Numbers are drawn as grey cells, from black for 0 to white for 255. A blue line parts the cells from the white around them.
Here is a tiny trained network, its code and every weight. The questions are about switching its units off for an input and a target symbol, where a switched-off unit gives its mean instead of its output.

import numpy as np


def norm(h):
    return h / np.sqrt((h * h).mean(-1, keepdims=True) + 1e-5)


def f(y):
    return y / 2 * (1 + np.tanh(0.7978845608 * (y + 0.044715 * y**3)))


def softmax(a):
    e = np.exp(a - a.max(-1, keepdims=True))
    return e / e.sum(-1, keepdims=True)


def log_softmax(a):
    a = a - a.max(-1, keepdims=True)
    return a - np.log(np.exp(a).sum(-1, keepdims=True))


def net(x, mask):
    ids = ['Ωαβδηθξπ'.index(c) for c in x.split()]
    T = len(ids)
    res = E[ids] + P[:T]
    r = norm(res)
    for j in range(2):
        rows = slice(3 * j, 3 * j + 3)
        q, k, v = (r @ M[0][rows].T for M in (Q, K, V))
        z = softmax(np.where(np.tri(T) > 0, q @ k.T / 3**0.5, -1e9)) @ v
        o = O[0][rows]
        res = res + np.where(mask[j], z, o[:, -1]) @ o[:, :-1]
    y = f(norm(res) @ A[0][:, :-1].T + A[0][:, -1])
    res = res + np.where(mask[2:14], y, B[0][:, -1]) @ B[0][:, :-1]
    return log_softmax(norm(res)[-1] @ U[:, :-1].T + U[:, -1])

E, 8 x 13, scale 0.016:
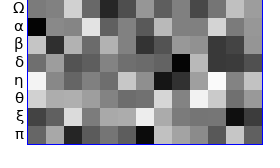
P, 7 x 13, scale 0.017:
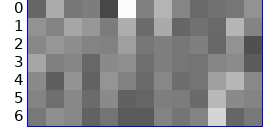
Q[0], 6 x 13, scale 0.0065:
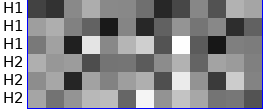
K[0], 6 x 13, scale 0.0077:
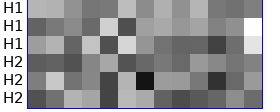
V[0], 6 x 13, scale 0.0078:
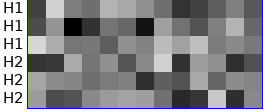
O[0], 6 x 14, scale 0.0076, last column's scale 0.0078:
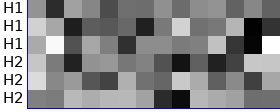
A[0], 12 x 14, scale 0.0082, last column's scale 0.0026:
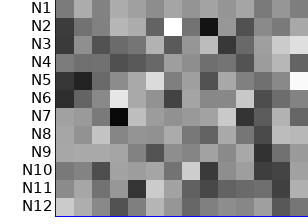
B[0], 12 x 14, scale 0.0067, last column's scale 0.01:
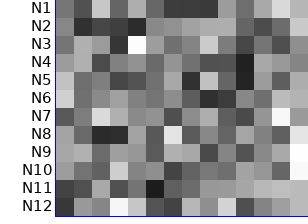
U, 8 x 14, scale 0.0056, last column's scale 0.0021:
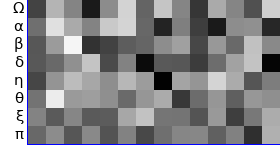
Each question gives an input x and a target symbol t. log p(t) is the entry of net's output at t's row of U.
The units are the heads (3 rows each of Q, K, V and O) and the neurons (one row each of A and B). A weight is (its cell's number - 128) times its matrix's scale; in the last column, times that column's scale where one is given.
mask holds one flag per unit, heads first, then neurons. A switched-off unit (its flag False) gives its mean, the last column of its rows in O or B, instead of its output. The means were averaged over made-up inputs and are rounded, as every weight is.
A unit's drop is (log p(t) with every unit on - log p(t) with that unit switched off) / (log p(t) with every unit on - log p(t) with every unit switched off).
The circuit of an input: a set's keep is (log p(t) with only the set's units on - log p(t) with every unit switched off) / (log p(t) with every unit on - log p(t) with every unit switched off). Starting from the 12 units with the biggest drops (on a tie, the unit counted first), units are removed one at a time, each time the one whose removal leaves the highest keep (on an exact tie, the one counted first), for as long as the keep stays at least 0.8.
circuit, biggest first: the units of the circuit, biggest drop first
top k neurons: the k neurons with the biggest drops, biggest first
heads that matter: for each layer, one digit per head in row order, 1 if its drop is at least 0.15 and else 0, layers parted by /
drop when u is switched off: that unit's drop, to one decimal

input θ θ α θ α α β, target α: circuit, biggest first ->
H1, N11, N2
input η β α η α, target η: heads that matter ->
01
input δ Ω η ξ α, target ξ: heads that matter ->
10
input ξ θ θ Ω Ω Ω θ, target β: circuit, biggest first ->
H1, H2
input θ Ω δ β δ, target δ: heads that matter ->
10
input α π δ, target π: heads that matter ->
10
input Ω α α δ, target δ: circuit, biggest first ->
H1, N7, N8
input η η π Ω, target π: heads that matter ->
10
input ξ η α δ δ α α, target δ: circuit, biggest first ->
H1
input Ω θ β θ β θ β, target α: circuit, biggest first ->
H1, N7
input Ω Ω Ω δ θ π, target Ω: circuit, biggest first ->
H2, N3
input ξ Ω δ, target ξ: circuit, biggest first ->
H1, N2
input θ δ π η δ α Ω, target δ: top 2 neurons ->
N8, N12
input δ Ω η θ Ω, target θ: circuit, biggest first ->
H1
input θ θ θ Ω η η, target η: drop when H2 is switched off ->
1.0
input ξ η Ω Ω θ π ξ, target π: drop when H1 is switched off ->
0.7
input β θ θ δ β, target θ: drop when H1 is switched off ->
1.2
